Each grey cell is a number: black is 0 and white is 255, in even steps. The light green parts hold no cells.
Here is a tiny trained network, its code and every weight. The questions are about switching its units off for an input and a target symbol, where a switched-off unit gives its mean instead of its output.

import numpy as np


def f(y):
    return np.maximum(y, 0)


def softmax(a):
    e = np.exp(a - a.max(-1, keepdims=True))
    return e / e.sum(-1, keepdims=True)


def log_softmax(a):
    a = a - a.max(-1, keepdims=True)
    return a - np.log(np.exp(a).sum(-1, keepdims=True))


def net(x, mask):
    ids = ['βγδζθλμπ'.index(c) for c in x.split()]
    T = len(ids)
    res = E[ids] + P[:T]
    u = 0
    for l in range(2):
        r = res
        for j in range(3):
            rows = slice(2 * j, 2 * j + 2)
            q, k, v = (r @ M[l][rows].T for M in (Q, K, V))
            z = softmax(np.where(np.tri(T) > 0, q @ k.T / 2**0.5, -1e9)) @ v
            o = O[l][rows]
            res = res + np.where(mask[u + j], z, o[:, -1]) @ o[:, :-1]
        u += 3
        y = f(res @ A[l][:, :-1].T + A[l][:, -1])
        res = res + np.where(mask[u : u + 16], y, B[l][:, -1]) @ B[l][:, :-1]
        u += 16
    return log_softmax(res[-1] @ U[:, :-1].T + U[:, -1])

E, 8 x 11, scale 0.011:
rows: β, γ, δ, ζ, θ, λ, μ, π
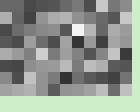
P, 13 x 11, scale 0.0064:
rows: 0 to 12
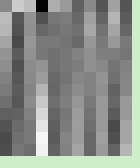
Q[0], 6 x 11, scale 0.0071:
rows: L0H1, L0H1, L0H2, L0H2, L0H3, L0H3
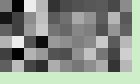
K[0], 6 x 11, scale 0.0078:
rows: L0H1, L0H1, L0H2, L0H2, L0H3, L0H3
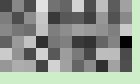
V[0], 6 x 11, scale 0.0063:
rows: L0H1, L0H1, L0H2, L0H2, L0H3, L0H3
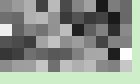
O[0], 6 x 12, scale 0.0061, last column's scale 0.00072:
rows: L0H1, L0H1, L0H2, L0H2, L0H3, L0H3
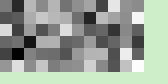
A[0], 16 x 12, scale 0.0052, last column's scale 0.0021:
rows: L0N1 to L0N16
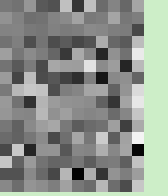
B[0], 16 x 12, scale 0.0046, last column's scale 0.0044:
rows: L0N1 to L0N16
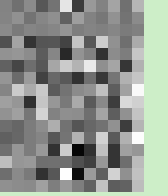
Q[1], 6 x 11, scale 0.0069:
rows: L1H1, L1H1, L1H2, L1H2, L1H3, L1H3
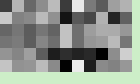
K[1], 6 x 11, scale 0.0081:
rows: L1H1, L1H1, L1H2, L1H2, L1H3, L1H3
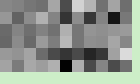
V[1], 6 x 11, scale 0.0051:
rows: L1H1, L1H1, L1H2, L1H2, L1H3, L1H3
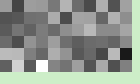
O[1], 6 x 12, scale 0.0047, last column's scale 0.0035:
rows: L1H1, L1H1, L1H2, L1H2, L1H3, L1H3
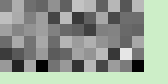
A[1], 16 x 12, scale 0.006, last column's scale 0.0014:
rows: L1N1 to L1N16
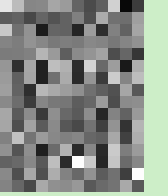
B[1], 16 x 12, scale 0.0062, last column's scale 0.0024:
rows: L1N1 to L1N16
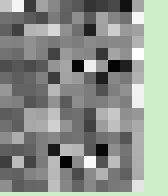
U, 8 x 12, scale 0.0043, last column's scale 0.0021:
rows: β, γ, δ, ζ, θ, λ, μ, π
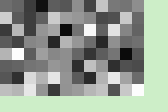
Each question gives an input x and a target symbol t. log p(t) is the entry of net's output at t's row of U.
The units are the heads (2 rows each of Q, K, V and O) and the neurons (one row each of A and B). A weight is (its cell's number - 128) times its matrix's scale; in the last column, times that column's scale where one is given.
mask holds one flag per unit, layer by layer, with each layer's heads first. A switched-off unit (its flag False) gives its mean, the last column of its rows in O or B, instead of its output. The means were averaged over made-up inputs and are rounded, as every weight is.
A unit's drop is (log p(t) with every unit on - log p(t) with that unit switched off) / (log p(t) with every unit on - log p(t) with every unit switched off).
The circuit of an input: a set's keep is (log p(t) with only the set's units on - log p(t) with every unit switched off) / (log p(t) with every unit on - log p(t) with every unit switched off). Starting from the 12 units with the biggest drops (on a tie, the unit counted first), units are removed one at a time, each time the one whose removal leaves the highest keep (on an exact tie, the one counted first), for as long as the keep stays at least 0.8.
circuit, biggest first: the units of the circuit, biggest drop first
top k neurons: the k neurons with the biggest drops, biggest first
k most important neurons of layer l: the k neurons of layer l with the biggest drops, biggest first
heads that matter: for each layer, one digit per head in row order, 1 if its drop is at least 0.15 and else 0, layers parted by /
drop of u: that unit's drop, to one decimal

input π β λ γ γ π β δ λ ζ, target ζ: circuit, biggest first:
[L1N13 L0N15 L1N7]
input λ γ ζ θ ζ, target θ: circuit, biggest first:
[L0H3 L1N1]
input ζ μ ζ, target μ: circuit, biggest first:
[L0H1]
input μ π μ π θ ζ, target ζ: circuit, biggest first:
[L1N13 L0N15]
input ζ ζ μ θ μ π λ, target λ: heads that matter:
000 / 001
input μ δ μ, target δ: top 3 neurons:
[L1N14 L0N14 L0N7]
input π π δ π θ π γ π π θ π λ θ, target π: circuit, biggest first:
[L0H3 L0N8]
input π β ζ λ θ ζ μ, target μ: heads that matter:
000 / 001
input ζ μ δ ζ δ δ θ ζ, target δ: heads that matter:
010 / 001
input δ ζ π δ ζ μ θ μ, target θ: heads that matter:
101 / 000
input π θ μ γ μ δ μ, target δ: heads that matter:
010 / 111
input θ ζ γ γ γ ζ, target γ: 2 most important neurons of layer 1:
[L1N8 L1N16]
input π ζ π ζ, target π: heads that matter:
111 / 001
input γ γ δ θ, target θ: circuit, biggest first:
[L1N1]
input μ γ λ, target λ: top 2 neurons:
[L1N6 L0N6]
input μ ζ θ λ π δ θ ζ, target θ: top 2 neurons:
[L1N12 L0N15]
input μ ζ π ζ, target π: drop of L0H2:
0.3
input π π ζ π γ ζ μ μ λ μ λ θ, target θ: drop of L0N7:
0.1
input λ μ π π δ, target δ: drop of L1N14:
1.0
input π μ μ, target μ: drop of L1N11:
0.2
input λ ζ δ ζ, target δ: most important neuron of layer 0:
[L0N1]
